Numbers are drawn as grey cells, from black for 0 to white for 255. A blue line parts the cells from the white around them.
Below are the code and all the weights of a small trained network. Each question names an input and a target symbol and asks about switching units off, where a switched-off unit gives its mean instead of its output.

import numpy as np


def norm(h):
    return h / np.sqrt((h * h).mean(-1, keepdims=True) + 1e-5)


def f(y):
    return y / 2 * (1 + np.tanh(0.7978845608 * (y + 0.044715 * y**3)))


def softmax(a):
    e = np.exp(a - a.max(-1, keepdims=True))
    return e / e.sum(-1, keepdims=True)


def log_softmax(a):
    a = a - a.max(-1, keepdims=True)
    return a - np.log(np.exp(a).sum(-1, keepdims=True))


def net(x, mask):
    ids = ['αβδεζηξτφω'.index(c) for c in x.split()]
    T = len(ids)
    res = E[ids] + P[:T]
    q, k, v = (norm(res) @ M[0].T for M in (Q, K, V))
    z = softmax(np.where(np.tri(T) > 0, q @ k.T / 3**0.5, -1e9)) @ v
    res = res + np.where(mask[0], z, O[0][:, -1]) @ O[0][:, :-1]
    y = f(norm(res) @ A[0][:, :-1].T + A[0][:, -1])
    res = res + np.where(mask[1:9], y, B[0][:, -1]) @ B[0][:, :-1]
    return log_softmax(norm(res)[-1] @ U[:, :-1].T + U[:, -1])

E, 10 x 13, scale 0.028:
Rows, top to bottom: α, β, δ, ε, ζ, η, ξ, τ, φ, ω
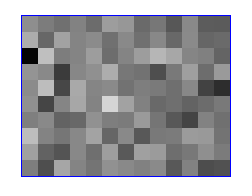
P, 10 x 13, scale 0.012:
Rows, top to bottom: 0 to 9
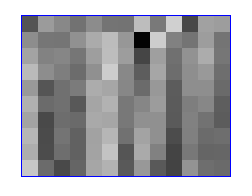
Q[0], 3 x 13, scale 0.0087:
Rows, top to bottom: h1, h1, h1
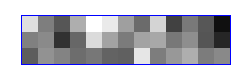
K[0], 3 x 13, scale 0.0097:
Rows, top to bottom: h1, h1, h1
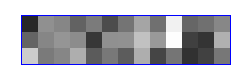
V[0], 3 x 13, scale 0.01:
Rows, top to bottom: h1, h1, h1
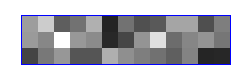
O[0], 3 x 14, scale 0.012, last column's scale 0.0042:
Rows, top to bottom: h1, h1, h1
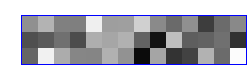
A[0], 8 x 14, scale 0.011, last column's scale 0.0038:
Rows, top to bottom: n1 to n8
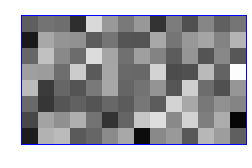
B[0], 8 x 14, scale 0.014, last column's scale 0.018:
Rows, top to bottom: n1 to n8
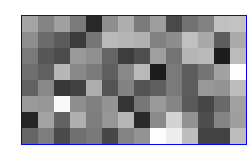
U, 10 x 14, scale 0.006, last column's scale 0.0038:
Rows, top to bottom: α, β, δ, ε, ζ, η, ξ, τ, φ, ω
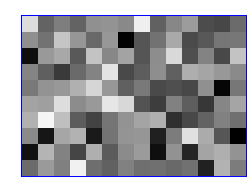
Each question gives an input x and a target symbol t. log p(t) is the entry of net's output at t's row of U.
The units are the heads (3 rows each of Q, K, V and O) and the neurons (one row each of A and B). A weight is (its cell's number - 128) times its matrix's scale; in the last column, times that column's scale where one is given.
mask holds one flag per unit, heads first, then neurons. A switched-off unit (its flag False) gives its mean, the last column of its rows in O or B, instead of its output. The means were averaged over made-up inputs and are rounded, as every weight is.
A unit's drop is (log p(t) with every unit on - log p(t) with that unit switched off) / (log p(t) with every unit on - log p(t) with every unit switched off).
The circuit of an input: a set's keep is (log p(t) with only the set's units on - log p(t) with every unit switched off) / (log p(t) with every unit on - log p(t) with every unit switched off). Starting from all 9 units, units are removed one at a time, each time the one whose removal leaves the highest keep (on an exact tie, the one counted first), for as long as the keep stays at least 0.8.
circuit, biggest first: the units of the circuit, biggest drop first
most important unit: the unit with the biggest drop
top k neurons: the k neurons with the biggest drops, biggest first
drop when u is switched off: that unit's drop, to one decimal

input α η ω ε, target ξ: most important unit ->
h1
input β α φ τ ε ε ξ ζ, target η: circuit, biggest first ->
(h1 n1)
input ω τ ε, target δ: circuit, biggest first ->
(h1 n8)
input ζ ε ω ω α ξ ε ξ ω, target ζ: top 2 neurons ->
(n3 n1)
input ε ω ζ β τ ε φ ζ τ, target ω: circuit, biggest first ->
(h1 n7)
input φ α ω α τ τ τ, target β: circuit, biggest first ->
(h1 n6)
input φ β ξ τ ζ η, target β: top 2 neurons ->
(n6 n4)
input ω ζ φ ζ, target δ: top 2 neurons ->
(n8 n1)
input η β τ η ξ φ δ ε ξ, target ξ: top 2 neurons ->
(n1 n5)
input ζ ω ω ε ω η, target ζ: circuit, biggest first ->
(h1 n3)
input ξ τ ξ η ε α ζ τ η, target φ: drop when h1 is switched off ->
0.1
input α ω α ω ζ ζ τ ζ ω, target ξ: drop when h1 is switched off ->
1.7
